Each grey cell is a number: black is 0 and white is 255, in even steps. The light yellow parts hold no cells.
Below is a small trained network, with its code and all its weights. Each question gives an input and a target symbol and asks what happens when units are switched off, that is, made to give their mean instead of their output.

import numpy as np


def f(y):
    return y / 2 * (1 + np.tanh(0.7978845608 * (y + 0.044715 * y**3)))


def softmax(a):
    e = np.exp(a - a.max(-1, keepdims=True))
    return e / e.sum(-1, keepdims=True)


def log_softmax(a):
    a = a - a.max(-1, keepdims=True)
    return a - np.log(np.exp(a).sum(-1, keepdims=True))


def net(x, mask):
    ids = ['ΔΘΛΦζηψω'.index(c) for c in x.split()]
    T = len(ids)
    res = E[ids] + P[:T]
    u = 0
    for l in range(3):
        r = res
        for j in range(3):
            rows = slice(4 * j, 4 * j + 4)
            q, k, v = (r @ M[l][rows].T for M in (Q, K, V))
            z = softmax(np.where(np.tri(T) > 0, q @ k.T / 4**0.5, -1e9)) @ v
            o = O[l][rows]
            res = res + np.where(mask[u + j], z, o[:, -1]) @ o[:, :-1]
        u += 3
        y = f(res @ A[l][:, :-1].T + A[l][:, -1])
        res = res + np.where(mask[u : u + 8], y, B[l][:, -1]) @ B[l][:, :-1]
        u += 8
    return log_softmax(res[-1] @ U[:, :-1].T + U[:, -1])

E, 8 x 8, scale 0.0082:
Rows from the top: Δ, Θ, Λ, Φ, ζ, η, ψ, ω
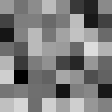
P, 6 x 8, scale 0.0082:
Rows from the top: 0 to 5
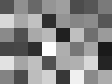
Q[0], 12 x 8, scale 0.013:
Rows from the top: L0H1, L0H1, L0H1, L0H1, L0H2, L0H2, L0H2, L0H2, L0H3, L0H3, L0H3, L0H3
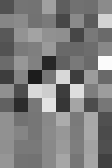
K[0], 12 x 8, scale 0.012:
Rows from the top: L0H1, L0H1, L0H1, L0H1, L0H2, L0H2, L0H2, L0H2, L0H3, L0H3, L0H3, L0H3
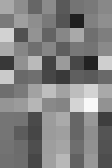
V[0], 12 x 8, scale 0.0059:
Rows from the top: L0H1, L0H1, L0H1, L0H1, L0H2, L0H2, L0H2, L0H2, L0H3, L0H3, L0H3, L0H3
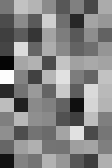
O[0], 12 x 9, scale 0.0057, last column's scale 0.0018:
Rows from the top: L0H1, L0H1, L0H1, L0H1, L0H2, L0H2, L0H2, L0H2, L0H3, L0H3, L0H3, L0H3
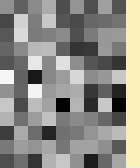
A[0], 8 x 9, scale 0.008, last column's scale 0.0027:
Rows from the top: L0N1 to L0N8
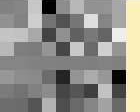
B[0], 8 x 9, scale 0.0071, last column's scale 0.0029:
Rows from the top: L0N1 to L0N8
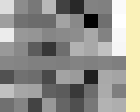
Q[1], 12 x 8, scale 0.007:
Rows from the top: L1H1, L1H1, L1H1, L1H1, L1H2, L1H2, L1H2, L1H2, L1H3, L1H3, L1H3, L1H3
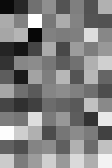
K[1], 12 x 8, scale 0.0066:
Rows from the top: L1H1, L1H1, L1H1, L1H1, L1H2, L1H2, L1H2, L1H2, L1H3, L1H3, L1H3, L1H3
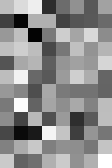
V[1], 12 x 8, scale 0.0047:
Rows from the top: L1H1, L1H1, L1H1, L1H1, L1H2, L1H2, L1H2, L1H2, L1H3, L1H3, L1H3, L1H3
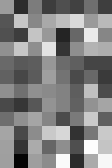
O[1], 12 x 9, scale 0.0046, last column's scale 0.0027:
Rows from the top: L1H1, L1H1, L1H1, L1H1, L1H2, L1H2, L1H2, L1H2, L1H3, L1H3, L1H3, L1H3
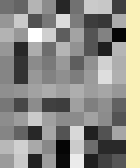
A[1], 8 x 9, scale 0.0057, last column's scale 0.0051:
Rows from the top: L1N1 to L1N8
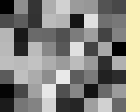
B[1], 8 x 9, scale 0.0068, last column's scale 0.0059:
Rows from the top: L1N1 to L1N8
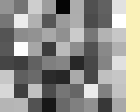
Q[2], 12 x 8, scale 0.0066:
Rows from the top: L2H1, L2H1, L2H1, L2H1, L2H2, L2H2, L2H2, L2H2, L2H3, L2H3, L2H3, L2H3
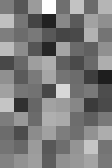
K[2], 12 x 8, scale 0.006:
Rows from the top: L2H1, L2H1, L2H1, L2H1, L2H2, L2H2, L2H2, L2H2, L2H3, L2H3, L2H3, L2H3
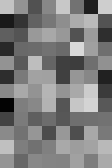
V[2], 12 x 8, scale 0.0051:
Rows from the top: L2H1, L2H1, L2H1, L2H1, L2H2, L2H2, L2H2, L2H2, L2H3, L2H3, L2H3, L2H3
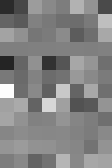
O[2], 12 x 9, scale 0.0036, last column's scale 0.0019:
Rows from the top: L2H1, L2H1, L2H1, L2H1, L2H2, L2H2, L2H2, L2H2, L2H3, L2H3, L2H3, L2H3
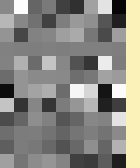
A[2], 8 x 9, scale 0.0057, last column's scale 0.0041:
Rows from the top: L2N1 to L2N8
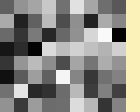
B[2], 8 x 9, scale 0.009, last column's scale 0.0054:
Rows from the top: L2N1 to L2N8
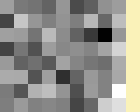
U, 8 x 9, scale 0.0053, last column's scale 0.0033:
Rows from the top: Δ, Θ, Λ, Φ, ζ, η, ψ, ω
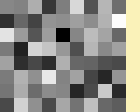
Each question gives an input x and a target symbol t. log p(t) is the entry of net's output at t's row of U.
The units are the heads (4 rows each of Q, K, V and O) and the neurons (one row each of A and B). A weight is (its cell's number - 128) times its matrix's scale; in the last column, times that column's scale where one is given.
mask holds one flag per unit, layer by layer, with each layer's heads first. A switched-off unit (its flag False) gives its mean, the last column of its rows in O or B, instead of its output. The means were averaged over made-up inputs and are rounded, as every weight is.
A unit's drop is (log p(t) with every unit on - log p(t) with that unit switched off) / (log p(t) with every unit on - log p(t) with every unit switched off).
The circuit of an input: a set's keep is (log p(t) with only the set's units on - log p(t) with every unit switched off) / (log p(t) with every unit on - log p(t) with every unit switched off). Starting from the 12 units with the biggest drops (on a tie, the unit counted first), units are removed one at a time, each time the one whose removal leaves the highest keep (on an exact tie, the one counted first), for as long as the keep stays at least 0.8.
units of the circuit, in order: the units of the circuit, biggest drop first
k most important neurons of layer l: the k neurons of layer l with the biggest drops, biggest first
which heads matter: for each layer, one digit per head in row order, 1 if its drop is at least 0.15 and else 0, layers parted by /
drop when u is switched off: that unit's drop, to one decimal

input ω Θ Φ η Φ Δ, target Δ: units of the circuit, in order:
L0H2, L1N4, L0N4
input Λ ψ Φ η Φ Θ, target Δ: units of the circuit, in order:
L0H2, L1N4, L0N4
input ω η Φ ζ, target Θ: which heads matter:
110 / 000 / 000
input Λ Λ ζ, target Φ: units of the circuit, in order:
L0H2, L1N7, L1H1
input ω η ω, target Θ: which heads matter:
010 / 000 / 000
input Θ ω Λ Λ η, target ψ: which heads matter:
000 / 000 / 110
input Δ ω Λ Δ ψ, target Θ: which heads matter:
001 / 001 / 000
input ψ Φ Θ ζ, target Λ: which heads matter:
010 / 100 / 000
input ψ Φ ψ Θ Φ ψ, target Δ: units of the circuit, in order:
L0H2, L1N4, L1H1, L0N4
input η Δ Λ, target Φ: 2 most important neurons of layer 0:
L0N1, L0N4
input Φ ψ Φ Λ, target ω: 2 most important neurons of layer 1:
L1N8, L1N2
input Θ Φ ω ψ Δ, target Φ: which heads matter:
000 / 101 / 000
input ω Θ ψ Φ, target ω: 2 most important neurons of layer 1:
L1N2, L1N8
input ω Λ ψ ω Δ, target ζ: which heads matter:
000 / 100 / 010
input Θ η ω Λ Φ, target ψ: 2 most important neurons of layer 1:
L1N5, L1N1
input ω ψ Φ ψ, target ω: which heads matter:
010 / 101 / 000
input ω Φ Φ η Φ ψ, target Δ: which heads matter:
010 / 000 / 000
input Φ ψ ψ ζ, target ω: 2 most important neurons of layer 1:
L1N2, L1N8
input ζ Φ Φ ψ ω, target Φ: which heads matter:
000 / 101 / 000
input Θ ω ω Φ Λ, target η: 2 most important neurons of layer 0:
L0N1, L0N2
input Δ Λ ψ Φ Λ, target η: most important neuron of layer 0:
L0N1
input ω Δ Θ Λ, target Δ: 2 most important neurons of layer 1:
L1N1, L1N6
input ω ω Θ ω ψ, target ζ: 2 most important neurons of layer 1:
L1N5, L1N1
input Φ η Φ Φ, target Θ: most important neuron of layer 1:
L1N3
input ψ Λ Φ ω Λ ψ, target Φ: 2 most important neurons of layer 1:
L1N7, L1N2
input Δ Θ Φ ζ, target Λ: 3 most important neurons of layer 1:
L1N8, L1N5, L1N4
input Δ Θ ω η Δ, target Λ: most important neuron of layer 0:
L0N3
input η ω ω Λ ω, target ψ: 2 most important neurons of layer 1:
L1N5, L1N1
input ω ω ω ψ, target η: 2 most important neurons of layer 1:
L1N2, L1N1
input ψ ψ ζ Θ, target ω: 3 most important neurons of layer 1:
L1N8, L1N2, L1N6
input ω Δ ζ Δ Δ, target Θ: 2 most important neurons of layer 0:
L0N8, L0N1
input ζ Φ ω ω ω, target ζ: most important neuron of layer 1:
L1N5
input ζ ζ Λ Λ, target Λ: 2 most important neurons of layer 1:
L1N8, L1N7
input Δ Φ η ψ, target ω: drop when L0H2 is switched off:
0.5
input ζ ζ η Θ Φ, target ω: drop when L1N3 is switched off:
0.0
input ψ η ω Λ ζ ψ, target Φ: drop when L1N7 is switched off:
0.1
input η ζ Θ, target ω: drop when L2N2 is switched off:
-0.1
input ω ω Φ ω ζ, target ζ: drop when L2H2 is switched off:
0.3
